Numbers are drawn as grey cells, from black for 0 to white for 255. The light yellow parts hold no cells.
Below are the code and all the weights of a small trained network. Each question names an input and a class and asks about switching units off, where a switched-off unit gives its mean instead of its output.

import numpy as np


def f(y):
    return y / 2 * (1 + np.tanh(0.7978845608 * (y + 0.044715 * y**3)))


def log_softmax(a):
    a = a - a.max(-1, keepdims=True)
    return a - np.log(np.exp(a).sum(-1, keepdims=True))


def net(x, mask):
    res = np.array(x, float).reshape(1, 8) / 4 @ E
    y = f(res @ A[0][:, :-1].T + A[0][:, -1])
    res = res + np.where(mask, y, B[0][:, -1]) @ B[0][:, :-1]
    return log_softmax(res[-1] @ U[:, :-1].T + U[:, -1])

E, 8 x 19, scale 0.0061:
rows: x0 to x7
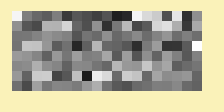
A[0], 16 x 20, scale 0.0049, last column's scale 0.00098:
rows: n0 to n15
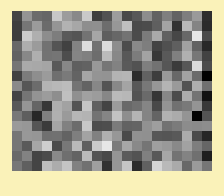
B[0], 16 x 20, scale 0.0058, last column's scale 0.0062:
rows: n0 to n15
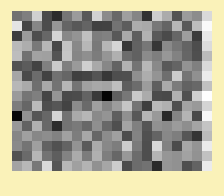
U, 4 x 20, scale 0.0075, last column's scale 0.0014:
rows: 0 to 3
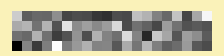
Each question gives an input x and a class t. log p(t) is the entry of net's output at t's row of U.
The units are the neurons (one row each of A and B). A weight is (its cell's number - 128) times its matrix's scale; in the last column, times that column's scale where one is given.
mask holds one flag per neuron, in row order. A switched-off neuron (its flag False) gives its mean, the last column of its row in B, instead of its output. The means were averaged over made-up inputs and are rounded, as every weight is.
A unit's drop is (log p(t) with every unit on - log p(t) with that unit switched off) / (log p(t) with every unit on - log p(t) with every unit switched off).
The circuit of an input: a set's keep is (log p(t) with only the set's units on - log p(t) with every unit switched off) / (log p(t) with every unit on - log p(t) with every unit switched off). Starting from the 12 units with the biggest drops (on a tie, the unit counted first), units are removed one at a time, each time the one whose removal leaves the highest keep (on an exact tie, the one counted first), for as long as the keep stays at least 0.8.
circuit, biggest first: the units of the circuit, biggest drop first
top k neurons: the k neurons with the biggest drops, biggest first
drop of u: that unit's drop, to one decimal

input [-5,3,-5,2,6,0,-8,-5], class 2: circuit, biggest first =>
(n0)
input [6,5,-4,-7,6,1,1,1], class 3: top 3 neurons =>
(n10, n1, n8)
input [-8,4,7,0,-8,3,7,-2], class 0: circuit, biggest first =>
(n8, n1)
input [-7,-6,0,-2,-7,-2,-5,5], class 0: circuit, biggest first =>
(n8, n1)
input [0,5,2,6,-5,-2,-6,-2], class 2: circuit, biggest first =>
(n0, n9)
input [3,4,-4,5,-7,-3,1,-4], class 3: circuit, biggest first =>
(n2, n1, n5)
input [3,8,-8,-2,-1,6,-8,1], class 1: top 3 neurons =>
(n15, n7, n13)
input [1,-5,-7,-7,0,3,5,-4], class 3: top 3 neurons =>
(n10, n15, n0)
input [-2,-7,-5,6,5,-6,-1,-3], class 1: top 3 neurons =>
(n3, n4, n10)
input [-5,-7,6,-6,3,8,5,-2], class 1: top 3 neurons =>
(n3, n4, n12)
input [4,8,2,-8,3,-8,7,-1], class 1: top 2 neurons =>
(n15, n7)
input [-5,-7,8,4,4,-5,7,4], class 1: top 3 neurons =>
(n3, n4, n12)
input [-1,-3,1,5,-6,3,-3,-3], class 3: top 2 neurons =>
(n2, n5)
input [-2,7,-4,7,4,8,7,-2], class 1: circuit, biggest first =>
(n15)
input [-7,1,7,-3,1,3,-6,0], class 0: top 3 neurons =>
(n8, n1, n6)
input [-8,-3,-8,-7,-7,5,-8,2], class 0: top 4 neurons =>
(n8, n1, n6, n13)
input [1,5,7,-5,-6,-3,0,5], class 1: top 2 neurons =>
(n15, n2)
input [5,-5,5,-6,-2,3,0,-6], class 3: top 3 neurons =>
(n10, n1, n8)
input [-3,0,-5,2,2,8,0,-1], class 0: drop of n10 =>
0.4
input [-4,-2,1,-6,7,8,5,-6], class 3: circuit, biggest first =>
(n10)
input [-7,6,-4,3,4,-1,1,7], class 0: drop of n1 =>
0.3
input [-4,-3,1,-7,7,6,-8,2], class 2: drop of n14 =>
0.1
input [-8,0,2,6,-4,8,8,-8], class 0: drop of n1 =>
0.3
